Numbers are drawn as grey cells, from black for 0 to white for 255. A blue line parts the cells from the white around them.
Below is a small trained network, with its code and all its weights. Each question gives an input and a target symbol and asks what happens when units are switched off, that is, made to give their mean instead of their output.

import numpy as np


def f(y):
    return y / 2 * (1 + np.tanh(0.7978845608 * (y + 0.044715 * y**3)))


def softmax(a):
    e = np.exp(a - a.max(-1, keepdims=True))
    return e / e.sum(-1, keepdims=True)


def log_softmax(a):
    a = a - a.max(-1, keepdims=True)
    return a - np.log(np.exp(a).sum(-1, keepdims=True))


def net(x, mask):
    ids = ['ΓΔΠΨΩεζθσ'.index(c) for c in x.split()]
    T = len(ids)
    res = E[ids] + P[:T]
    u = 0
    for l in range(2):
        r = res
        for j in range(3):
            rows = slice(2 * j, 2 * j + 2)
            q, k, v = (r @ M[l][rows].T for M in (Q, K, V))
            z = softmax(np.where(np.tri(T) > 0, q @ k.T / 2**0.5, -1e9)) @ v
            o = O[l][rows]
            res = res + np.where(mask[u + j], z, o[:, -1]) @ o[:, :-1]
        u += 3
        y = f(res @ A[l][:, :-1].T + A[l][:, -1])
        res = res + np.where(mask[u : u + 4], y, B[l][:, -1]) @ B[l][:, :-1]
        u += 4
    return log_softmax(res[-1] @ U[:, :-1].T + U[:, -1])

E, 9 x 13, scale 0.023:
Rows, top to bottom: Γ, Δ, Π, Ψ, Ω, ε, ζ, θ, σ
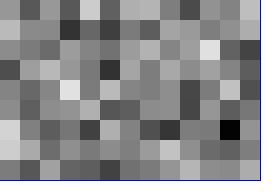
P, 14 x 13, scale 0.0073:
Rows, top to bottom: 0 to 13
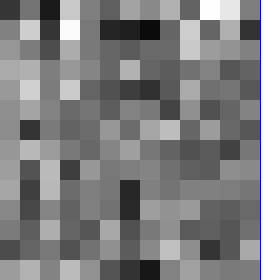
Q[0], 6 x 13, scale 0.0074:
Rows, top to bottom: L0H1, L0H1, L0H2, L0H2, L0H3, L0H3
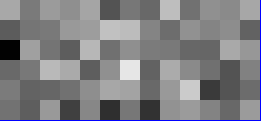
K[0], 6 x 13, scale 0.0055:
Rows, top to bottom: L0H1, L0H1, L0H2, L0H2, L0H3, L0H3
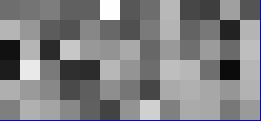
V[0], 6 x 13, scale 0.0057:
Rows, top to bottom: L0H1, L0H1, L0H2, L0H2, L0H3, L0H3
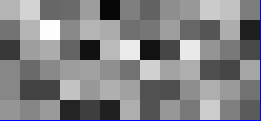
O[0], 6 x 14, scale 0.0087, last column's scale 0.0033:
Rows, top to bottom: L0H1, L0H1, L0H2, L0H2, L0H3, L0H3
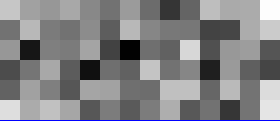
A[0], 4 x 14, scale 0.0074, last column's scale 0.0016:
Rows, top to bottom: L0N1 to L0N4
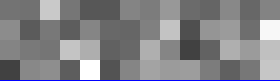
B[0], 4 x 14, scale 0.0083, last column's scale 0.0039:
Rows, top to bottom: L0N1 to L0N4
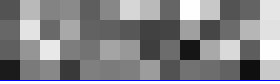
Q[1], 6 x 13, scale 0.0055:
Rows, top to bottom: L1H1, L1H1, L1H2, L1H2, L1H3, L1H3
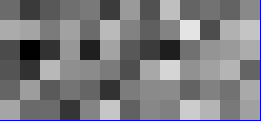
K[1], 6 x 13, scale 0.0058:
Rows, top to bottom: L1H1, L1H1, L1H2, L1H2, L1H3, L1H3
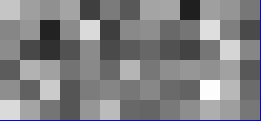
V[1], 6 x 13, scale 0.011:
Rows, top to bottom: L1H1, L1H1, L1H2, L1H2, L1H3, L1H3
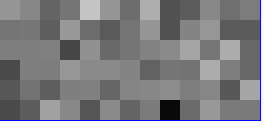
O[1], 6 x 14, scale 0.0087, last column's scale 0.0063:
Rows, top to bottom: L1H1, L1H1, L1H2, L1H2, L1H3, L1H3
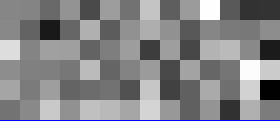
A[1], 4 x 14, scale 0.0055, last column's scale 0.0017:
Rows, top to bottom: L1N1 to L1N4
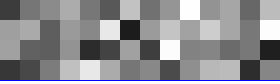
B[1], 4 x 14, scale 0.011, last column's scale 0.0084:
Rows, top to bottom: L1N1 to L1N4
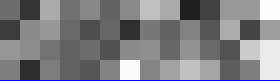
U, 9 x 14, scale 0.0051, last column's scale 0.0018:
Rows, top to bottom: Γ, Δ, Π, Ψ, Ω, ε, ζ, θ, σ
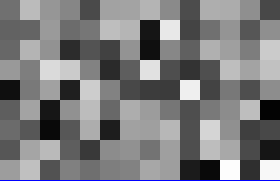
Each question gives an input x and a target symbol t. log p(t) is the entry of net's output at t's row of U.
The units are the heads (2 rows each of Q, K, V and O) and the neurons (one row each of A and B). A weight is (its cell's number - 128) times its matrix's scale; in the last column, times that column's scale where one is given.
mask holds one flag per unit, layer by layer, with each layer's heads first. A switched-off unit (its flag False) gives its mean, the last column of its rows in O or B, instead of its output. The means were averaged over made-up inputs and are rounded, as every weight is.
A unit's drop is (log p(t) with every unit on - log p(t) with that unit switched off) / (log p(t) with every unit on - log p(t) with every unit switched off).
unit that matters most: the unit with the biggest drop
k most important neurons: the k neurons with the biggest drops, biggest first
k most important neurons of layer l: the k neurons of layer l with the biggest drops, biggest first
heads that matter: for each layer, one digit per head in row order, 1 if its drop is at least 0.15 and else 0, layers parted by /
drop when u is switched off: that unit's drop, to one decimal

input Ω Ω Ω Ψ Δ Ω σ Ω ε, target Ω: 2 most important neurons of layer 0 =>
[L0N4; L0N2]
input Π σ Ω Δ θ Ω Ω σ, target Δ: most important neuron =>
[L0N3]
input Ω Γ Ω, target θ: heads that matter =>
100 / 100
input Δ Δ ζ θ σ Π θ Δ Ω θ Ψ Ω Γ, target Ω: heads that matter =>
100 / 000
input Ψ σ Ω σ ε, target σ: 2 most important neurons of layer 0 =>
[L0N1; L0N4]
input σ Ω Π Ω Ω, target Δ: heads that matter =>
100 / 001
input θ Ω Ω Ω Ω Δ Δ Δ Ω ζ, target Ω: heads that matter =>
000 / 010
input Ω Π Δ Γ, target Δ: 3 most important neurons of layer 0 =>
[L0N4; L0N3; L0N1]
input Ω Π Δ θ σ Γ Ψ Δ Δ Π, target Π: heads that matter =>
100 / 011
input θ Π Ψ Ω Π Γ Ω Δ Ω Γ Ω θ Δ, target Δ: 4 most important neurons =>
[L0N3; L1N1; L1N2; L0N1]
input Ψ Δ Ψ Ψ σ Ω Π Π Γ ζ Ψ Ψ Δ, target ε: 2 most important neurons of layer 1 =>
[L1N3; L1N2]
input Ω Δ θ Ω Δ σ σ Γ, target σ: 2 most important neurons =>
[L1N4; L0N1]
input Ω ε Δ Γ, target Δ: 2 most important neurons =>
[L0N4; L0N3]
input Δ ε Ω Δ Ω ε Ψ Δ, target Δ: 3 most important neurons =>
[L0N3; L0N2; L1N1]
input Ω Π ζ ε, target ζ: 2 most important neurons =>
[L0N4; L0N3]
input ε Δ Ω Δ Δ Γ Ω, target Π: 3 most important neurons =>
[L0N3; L1N4; L0N1]
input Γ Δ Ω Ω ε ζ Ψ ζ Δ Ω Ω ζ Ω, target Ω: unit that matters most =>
L0H1
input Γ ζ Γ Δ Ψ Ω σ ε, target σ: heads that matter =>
111 / 110
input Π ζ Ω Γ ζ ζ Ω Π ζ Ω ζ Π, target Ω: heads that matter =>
110 / 000
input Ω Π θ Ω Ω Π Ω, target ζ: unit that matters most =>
L1H1
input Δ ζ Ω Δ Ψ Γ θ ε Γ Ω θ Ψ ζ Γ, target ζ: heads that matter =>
111 / 110
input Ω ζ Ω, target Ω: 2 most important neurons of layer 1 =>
[L1N2; L1N4]
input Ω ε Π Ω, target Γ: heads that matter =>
100 / 111
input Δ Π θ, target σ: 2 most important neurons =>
[L1N2; L1N4]
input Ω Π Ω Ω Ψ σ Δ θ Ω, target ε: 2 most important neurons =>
[L0N4; L0N3]
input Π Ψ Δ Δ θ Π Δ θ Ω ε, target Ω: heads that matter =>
100 / 010
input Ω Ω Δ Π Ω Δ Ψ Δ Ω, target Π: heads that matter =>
101 / 011
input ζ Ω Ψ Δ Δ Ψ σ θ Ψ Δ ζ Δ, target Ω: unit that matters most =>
L1H2
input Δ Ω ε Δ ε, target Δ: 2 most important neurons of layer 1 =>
[L1N3; L1N2]
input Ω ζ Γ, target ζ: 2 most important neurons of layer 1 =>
[L1N4; L1N3]
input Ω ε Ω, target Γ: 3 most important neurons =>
[L0N4; L0N3; L1N4]
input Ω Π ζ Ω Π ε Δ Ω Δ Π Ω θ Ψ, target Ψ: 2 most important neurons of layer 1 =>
[L1N1; L1N4]
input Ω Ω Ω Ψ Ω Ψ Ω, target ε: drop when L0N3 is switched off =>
0.2
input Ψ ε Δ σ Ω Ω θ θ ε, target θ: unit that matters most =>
L0H2
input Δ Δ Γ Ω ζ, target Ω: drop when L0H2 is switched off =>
0.1
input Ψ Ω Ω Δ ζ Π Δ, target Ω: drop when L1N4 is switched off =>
0.1
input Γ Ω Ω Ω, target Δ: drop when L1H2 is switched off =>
0.0
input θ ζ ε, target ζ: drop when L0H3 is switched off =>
0.1
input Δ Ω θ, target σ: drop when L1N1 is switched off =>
0.2
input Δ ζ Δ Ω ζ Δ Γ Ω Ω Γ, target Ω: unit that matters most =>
L0N4
